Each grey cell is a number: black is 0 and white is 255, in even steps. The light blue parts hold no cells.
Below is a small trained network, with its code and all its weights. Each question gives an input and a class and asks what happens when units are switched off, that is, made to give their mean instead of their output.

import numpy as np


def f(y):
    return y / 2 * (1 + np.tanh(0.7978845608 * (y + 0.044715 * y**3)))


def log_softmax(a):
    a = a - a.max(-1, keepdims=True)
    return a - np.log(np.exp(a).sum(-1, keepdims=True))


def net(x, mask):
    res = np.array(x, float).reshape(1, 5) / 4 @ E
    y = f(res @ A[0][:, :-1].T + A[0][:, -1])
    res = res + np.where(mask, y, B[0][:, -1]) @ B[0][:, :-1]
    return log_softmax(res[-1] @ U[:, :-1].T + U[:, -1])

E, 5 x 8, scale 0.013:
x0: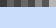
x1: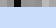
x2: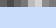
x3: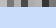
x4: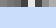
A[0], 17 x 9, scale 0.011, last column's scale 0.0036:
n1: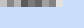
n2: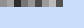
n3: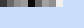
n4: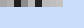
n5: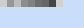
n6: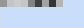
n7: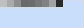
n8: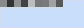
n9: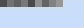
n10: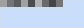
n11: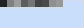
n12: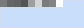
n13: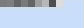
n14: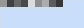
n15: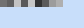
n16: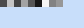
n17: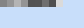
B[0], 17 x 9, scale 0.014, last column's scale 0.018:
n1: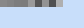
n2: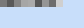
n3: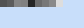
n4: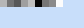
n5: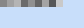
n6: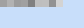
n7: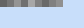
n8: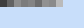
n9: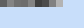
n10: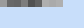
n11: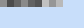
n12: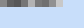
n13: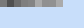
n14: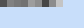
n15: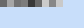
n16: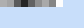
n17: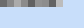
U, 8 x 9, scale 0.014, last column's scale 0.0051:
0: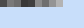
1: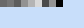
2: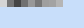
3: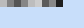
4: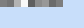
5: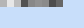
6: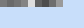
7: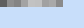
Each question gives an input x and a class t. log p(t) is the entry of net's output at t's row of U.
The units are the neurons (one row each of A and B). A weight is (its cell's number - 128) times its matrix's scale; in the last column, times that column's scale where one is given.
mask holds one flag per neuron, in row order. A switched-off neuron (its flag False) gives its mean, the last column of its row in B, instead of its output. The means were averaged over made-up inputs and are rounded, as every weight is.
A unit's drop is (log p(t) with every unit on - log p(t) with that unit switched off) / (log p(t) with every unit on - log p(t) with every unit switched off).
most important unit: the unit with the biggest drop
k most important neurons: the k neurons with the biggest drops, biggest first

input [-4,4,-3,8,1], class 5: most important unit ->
n5
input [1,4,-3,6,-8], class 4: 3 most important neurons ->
[n16 n4 n14]
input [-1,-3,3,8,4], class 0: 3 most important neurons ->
[n15 n4 n2]
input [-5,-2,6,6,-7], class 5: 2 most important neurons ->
[n5 n4]
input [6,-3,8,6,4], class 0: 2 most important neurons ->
[n4 n15]
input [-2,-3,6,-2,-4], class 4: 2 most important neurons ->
[n16 n14]
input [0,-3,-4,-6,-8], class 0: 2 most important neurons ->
[n3 n16]
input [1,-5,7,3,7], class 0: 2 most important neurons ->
[n15 n4]
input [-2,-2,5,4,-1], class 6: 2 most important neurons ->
[n6 n16]
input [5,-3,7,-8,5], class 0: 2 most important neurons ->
[n3 n6]
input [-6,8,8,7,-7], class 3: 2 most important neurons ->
[n4 n14]
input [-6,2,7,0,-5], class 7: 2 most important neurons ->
[n4 n16]
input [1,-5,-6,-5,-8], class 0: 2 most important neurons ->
[n3 n16]
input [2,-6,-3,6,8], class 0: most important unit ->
n15
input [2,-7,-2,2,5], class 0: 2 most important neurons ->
[n4 n2]
